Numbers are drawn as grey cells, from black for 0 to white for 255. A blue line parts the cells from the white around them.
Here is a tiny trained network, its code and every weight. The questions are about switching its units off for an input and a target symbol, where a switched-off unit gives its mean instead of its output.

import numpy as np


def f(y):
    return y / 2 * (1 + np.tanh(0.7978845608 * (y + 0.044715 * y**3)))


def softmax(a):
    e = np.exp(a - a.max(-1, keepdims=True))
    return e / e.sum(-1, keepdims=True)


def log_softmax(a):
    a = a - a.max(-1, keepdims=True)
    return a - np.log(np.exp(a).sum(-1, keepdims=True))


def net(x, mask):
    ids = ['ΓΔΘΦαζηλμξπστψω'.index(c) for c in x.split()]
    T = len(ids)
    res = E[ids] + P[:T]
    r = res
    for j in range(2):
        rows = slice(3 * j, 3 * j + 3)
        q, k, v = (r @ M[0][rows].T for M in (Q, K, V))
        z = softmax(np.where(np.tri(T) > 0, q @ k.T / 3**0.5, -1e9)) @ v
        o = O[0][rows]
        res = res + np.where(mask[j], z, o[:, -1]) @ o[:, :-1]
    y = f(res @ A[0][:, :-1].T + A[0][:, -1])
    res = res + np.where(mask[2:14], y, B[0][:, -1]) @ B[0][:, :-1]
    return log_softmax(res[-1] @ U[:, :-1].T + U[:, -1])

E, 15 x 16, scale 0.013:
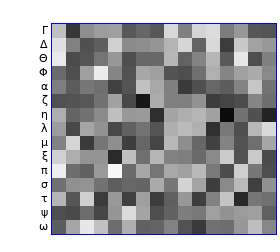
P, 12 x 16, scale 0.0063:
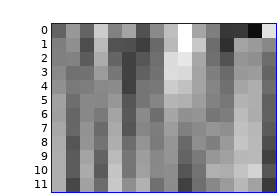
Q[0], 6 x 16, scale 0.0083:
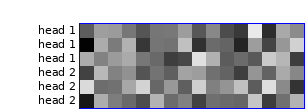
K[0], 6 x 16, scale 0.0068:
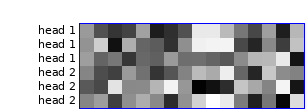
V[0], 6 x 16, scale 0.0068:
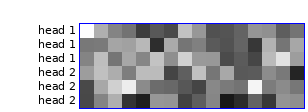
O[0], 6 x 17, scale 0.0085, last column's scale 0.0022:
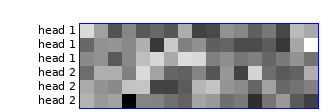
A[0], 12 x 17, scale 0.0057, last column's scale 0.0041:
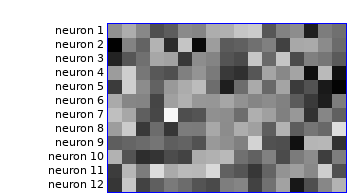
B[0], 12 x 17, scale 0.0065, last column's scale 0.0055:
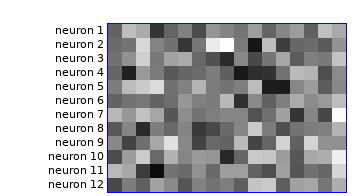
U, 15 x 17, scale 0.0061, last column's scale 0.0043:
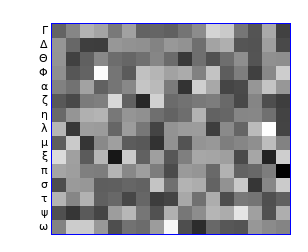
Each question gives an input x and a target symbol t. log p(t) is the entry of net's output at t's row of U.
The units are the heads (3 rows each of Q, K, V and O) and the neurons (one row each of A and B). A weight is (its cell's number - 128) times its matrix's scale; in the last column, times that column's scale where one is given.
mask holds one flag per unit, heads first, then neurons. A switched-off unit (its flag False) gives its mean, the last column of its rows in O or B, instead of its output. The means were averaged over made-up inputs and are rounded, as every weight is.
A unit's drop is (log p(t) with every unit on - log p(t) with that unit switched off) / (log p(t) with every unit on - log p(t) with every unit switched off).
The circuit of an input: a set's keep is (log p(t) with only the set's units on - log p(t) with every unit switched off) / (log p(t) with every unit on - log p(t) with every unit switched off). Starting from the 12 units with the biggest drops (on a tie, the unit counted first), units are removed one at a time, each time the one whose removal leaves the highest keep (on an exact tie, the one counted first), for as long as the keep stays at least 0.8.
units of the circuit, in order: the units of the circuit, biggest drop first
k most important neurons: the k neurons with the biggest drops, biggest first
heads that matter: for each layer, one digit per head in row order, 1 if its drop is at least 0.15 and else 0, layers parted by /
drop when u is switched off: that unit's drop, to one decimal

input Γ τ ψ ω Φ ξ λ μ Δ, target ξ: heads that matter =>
10
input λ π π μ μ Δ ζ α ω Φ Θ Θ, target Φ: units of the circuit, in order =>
head 2; head 1
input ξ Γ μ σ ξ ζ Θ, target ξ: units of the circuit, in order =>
head 1
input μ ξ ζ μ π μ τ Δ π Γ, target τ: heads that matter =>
11
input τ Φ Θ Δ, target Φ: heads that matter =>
01
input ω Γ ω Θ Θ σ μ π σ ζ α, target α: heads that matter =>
01
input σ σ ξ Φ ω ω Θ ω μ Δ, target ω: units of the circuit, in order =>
head 2; neuron 7; head 1
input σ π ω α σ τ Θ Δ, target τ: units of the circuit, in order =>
head 1; head 2
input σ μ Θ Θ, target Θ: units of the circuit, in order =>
head 2; head 1; neuron 4
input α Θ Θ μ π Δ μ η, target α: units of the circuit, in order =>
head 2; neuron 10
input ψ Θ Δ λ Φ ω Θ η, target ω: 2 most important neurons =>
neuron 7; neuron 6
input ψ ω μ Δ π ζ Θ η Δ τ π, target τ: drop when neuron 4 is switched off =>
0.0
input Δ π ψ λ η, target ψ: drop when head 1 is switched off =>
0.8
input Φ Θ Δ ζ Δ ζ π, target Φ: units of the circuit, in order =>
head 2
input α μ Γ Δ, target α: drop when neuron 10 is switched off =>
0.3
